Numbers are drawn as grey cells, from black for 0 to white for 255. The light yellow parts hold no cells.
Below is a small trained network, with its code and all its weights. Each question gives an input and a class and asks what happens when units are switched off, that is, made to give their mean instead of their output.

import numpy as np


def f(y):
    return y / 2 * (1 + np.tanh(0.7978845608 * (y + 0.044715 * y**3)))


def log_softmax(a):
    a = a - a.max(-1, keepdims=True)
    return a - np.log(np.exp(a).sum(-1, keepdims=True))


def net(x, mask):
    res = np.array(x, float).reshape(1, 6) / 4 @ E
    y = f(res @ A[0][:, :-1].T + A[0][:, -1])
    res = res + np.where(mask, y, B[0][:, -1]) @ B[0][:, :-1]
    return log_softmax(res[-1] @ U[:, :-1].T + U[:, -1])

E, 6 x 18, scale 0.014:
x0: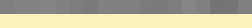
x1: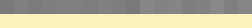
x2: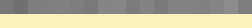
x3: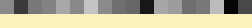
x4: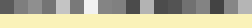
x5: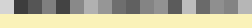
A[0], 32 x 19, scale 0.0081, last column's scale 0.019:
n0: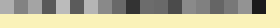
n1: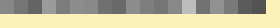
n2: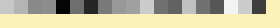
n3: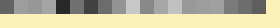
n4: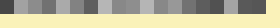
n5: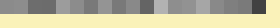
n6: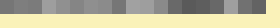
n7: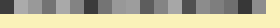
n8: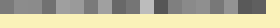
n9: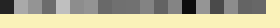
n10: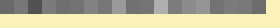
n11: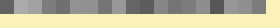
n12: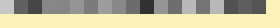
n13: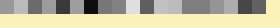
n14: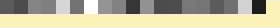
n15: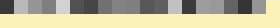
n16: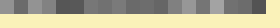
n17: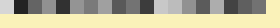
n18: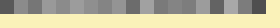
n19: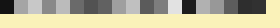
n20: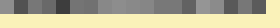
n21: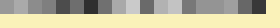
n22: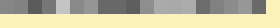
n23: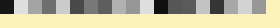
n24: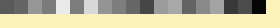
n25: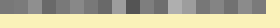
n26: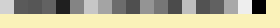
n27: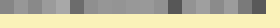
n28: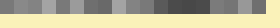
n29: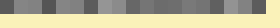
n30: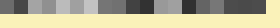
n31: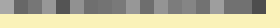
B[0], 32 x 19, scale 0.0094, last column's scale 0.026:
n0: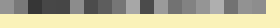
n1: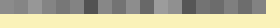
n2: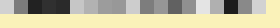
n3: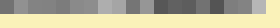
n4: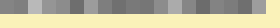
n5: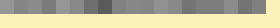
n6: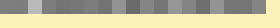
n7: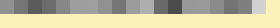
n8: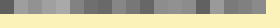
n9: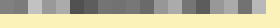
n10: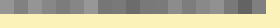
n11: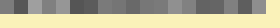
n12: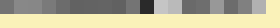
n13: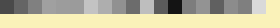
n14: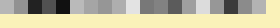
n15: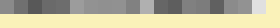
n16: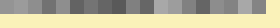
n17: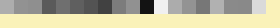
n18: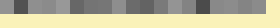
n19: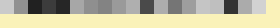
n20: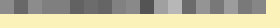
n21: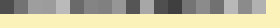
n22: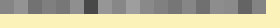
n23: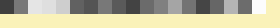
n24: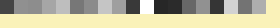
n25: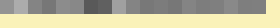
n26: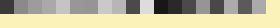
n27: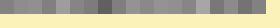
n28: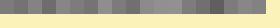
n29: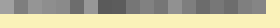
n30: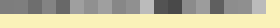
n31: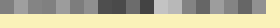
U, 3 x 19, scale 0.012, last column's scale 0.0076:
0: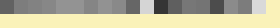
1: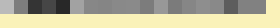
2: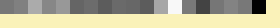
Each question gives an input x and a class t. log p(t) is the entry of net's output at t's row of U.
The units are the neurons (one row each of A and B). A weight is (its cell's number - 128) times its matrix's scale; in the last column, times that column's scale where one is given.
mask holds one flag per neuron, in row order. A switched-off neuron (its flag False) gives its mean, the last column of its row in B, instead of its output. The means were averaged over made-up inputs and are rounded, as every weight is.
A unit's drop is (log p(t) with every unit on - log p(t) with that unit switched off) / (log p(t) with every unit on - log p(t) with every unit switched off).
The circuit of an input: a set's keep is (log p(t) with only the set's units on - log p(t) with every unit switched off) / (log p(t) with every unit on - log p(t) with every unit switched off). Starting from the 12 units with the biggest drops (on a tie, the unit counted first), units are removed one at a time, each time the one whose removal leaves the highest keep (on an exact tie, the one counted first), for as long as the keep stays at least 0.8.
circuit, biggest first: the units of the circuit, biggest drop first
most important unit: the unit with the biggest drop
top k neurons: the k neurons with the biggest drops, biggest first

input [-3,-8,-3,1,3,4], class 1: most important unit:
n23
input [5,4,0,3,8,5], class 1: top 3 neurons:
n14, n0, n23
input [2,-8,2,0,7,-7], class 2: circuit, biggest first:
n23, n9
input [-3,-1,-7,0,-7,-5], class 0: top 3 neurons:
n13, n21, n2
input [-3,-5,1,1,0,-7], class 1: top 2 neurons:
n19, n26
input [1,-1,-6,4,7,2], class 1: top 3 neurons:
n14, n23, n0
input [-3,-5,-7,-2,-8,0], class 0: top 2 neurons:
n13, n21
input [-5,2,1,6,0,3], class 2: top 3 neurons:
n2, n19, n14
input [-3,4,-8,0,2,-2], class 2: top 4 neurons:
n13, n24, n26, n30
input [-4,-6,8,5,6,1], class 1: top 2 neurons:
n14, n23
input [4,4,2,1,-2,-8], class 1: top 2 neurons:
n19, n24
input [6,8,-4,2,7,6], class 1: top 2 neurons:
n14, n23
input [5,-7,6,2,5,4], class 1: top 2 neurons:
n14, n23
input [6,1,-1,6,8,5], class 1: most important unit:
n14
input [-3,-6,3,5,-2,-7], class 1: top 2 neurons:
n19, n23
